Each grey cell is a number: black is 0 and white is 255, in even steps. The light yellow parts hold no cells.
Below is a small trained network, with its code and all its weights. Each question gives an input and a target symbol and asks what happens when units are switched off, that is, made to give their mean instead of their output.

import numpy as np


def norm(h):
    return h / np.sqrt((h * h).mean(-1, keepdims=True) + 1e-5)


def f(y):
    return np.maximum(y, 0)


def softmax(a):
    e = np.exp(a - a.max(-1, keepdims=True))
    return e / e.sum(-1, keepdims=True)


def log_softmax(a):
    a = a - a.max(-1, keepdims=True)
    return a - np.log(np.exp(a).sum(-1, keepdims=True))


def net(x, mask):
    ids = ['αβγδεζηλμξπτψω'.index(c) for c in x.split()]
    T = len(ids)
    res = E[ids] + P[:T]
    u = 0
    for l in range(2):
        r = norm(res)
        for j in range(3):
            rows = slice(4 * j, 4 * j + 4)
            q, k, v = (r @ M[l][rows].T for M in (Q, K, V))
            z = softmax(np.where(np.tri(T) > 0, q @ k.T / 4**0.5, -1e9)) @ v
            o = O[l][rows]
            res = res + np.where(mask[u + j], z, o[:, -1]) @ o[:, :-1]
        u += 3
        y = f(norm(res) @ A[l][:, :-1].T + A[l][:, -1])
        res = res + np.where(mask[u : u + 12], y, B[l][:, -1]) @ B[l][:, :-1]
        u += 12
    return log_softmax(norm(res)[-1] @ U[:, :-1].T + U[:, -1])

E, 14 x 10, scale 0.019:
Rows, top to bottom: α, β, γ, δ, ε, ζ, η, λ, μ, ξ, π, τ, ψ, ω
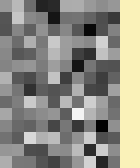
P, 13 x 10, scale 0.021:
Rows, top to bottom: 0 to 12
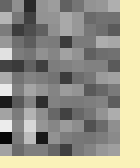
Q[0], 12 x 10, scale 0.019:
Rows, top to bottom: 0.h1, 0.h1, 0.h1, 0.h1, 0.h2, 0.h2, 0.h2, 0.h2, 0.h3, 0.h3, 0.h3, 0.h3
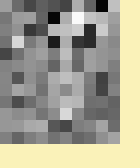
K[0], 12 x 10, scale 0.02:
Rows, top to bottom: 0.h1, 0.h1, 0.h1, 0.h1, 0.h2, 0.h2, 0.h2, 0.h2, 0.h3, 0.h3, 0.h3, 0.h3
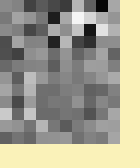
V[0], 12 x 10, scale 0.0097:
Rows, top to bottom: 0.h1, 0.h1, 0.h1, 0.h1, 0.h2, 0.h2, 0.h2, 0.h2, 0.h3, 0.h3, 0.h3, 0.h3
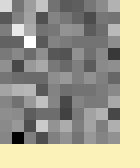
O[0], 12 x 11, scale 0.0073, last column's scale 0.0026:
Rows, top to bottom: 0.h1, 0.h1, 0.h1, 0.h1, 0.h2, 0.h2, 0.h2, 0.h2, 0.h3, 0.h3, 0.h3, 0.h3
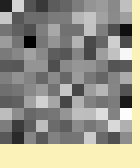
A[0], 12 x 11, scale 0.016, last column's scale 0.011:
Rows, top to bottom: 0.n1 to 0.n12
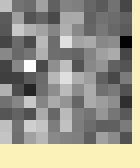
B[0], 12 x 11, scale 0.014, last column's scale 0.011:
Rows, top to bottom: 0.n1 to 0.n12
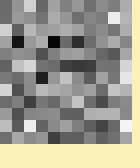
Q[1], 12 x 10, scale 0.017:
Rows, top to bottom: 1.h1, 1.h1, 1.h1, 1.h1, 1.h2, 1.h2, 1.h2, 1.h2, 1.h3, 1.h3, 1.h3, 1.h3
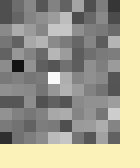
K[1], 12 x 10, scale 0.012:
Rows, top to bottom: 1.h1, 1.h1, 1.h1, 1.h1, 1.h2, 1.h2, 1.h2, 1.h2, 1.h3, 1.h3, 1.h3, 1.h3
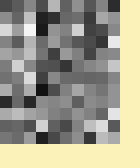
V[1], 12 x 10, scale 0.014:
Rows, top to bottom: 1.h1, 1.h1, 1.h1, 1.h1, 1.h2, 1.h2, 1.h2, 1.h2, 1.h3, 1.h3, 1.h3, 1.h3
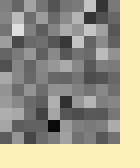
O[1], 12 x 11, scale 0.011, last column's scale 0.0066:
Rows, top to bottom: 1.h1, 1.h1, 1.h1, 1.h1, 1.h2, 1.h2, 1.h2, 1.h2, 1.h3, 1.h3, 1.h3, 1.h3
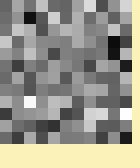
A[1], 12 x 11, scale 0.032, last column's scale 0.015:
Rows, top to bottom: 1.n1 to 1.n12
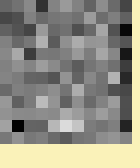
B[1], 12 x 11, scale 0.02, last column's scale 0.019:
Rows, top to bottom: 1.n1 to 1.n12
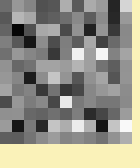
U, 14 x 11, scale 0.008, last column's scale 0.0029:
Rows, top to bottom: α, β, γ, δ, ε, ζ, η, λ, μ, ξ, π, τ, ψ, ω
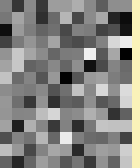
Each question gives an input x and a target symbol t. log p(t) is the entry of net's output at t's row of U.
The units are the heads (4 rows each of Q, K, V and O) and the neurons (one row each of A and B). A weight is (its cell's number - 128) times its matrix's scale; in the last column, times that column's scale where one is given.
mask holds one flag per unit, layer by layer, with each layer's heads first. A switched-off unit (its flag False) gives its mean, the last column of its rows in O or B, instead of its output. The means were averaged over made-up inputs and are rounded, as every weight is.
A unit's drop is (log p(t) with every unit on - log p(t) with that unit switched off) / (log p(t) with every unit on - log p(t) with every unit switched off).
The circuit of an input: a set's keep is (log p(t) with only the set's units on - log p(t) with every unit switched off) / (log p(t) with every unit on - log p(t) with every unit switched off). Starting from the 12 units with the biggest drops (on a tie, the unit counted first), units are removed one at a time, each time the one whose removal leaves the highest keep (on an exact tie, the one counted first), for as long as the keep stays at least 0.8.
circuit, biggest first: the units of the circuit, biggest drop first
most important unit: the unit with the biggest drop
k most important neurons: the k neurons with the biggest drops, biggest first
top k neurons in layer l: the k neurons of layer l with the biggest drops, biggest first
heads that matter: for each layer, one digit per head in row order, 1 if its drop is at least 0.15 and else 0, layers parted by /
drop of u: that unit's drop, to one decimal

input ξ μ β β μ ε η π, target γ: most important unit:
0.h3
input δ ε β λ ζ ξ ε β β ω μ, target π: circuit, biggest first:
(0.h2; 0.h1; 0.n4; 1.n11)
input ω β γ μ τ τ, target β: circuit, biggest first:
(0.n7; 1.n1)
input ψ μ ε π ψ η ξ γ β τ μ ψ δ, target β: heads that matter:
000 / 100
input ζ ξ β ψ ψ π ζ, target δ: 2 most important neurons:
(0.n7; 0.n11)
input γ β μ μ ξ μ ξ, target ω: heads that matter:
001 / 100
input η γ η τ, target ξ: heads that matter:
100 / 001
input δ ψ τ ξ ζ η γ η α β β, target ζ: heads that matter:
100 / 000
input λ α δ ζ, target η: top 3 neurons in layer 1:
(1.n8; 1.n11; 1.n1)
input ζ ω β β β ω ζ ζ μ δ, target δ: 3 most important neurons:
(0.n7; 0.n11; 1.n11)
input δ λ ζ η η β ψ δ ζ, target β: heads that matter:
001 / 000
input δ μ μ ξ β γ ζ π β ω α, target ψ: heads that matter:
100 / 000
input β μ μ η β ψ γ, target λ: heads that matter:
000 / 000
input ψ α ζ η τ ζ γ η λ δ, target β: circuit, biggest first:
(1.n11)
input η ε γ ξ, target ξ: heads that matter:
100 / 001
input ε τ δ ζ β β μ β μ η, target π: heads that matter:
100 / 100
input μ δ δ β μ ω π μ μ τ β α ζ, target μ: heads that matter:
001 / 100
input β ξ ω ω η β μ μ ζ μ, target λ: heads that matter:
100 / 000
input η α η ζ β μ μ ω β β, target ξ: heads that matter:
000 / 001
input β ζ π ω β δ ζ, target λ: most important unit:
1.n5
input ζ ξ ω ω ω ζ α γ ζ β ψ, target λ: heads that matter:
100 / 000
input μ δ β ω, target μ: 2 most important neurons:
(0.n4; 1.n11)
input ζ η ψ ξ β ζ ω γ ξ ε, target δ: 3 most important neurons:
(0.n7; 0.n11; 1.n11)
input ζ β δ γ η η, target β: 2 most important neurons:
(0.n7; 1.n1)
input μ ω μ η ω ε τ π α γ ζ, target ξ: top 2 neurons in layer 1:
(1.n11; 1.n6)
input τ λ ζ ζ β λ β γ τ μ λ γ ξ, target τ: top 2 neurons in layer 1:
(1.n9; 1.n11)
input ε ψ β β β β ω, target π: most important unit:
0.n11
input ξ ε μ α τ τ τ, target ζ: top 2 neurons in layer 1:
(1.n11; 1.n10)
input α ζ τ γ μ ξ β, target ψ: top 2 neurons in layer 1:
(1.n7; 1.n11)
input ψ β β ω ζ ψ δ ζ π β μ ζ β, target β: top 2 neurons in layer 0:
(0.n11; 0.n6)
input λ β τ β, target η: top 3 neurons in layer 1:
(1.n8; 1.n11; 1.n1)
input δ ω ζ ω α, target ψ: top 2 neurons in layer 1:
(1.n7; 1.n11)
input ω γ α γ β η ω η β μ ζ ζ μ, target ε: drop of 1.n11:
0.2
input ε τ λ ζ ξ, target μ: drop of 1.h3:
0.1
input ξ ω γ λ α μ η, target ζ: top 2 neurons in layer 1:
(1.n11; 1.n1)
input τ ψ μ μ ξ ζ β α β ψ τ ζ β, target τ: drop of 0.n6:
0.1
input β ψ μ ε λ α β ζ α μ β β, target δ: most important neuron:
(0.n2)
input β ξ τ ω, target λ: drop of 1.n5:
0.3
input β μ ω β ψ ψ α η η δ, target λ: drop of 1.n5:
0.3
